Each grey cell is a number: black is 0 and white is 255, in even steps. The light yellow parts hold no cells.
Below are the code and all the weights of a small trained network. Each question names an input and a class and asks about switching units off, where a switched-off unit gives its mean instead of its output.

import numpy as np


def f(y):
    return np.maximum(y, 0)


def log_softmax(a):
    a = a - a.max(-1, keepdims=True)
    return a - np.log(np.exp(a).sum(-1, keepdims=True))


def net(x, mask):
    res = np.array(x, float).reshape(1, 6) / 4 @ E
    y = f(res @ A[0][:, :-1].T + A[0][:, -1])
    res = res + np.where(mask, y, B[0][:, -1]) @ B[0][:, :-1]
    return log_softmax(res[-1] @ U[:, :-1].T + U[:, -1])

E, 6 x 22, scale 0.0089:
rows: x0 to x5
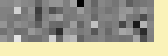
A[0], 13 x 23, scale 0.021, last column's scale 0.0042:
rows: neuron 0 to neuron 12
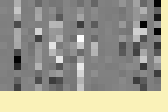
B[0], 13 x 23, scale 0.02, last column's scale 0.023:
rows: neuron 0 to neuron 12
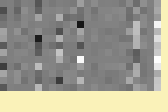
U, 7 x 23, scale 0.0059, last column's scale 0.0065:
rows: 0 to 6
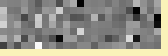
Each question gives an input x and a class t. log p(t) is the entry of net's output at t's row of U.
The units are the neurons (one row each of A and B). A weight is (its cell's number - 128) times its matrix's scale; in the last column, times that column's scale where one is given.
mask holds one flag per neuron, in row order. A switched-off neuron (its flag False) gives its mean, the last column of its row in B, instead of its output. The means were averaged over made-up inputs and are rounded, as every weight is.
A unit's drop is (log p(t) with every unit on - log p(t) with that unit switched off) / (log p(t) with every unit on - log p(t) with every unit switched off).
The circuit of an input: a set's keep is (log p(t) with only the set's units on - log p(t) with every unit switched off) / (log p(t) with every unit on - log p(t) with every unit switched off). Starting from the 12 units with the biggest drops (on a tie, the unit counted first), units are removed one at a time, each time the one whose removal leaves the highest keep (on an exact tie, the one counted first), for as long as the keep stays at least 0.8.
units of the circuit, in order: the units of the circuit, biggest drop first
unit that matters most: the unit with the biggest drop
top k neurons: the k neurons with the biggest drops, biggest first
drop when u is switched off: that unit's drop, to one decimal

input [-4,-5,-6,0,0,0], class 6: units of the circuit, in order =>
neuron 5
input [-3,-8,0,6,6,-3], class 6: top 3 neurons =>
neuron 9; neuron 5; neuron 12
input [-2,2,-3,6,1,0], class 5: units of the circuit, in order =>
neuron 3; neuron 8; neuron 9; neuron 5
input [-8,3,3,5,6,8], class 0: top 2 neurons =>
neuron 8; neuron 6
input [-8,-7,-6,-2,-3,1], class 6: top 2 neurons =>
neuron 9; neuron 12
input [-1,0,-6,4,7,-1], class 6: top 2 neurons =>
neuron 5; neuron 8
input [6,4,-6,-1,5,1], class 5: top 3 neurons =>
neuron 3; neuron 9; neuron 5
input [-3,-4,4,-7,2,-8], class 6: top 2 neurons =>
neuron 9; neuron 12
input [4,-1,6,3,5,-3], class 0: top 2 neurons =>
neuron 8; neuron 3
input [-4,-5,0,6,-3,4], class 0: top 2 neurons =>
neuron 6; neuron 8
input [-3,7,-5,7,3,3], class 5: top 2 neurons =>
neuron 3; neuron 11
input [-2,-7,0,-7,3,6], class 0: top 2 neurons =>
neuron 3; neuron 8
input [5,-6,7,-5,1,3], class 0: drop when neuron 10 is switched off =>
0.0
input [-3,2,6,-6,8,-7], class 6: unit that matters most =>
neuron 9
